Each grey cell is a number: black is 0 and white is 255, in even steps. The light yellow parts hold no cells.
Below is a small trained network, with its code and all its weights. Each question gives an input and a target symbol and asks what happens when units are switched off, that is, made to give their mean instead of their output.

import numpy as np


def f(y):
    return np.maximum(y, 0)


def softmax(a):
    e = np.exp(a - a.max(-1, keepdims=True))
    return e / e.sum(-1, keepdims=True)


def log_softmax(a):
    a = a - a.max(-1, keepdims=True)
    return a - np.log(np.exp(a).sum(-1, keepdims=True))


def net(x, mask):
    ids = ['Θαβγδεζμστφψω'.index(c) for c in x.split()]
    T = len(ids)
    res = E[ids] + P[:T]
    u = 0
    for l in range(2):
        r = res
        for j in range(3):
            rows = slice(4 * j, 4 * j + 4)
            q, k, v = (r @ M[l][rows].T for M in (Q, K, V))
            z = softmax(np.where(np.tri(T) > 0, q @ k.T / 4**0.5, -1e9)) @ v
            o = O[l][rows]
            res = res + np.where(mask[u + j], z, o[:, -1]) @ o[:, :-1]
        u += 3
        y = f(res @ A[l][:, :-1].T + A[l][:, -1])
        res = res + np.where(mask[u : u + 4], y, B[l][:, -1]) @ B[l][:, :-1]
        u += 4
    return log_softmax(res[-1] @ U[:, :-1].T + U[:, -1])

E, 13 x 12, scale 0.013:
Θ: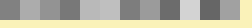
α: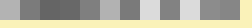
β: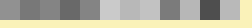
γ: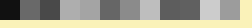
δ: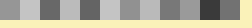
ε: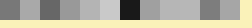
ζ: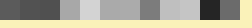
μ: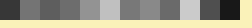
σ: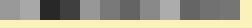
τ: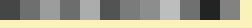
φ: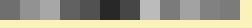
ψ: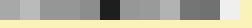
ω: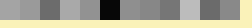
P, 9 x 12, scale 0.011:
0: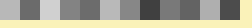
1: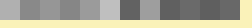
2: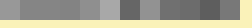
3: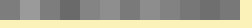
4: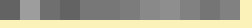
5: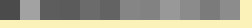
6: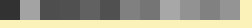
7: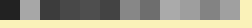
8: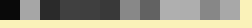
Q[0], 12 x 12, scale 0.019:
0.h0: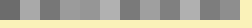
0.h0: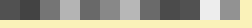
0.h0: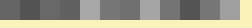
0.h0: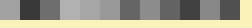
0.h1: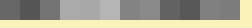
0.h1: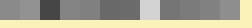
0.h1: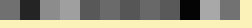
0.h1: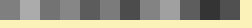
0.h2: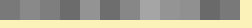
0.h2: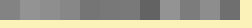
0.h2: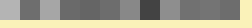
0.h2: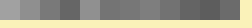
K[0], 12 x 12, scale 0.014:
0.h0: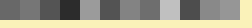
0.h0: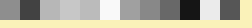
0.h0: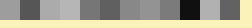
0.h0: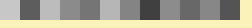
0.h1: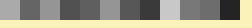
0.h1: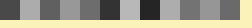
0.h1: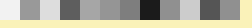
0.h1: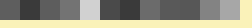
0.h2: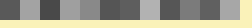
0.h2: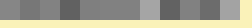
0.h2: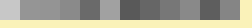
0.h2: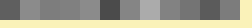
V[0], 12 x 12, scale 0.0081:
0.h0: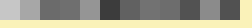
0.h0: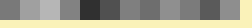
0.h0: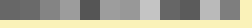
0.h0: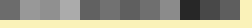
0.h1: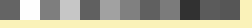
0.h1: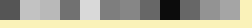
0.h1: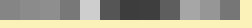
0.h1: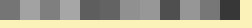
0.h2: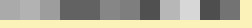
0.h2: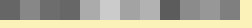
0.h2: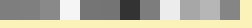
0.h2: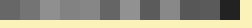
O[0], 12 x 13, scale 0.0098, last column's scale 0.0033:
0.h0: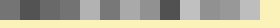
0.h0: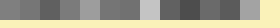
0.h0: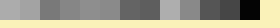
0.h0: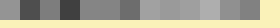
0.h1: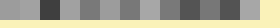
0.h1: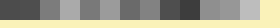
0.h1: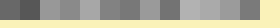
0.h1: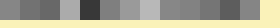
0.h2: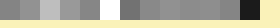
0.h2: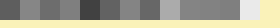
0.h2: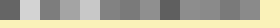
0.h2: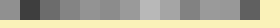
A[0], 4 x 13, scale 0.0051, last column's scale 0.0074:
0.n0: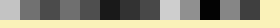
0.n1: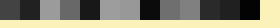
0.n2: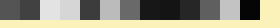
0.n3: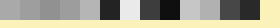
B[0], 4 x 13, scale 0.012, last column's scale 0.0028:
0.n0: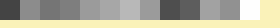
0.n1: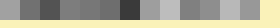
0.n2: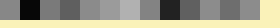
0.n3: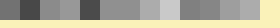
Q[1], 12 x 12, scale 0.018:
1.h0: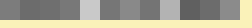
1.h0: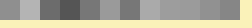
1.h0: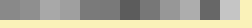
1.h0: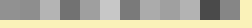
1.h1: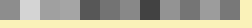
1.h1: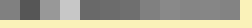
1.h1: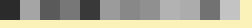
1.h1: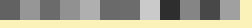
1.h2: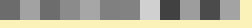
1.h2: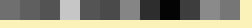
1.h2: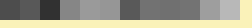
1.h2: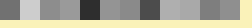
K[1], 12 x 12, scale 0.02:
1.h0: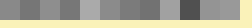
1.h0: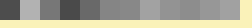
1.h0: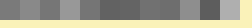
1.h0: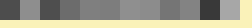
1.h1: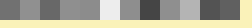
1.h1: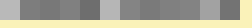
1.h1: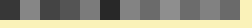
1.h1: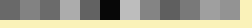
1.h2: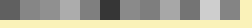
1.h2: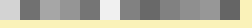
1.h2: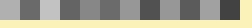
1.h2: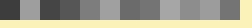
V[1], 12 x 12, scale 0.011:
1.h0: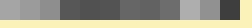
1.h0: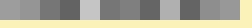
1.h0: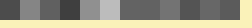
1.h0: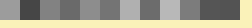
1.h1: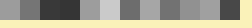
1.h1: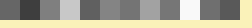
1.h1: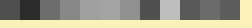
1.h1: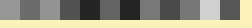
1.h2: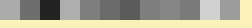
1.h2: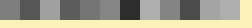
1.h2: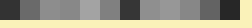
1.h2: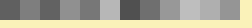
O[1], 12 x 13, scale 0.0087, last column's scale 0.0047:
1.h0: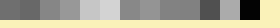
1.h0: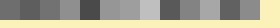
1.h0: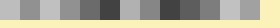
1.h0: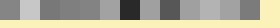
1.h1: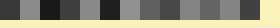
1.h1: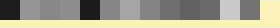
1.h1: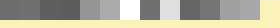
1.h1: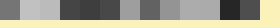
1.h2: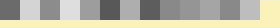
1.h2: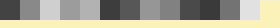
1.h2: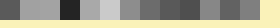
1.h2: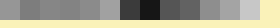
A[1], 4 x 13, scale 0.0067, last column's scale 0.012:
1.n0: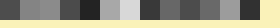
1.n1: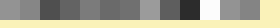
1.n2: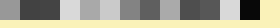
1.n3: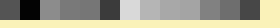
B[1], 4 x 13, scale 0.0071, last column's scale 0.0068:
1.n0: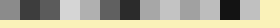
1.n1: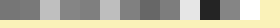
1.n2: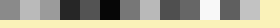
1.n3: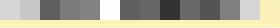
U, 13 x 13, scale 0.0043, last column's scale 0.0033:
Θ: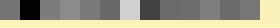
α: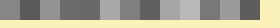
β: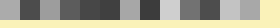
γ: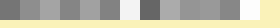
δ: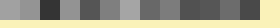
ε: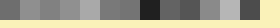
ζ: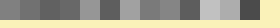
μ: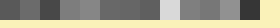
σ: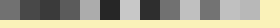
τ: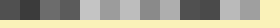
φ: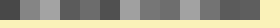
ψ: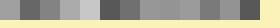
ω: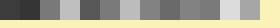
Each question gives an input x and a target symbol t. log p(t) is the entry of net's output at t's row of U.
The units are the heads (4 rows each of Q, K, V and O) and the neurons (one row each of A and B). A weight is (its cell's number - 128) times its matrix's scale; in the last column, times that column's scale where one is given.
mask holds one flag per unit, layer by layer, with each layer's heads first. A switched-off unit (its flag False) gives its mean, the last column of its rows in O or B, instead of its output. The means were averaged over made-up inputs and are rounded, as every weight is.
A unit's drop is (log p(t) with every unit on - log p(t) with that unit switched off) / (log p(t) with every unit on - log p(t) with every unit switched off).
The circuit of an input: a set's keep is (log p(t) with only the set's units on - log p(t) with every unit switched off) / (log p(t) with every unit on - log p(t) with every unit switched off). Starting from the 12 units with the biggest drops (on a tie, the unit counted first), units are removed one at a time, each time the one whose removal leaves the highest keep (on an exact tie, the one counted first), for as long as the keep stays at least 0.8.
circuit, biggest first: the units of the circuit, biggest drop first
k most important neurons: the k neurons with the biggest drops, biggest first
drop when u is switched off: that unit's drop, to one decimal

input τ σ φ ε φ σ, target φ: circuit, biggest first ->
1.h1, 1.h2
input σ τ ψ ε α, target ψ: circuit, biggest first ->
1.h1
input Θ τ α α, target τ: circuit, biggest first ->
1.h2, 1.h1
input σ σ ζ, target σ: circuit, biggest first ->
1.h1, 0.h0
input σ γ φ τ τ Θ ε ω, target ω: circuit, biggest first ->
0.h0, 0.n3, 1.h1
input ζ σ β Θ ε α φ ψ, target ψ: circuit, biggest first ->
1.h1, 0.h0
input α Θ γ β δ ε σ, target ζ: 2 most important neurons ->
1.n2, 0.n0
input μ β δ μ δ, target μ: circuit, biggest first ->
1.n0, 1.h1, 0.h2, 1.h2
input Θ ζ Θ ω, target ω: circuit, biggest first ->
1.h1, 0.h0, 0.n3
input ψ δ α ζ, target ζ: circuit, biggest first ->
1.n2, 1.h1, 0.h2, 0.h0
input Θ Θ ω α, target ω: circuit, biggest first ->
1.h1, 0.h0, 0.h1
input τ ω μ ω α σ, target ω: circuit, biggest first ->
0.h0, 1.h1, 0.h1, 0.n3
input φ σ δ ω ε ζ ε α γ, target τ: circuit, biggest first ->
1.h2, 1.h0
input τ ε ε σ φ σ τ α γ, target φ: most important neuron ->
1.n1
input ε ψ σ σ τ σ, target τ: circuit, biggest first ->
1.h2, 1.h1, 0.h2
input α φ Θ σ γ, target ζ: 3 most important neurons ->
1.n2, 0.n0, 0.n3
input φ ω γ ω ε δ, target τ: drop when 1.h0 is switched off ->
0.4
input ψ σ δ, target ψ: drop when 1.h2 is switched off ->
0.2
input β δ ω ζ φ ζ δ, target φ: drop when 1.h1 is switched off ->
0.9
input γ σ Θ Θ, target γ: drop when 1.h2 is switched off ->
0.4
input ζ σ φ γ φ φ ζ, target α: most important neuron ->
1.n1
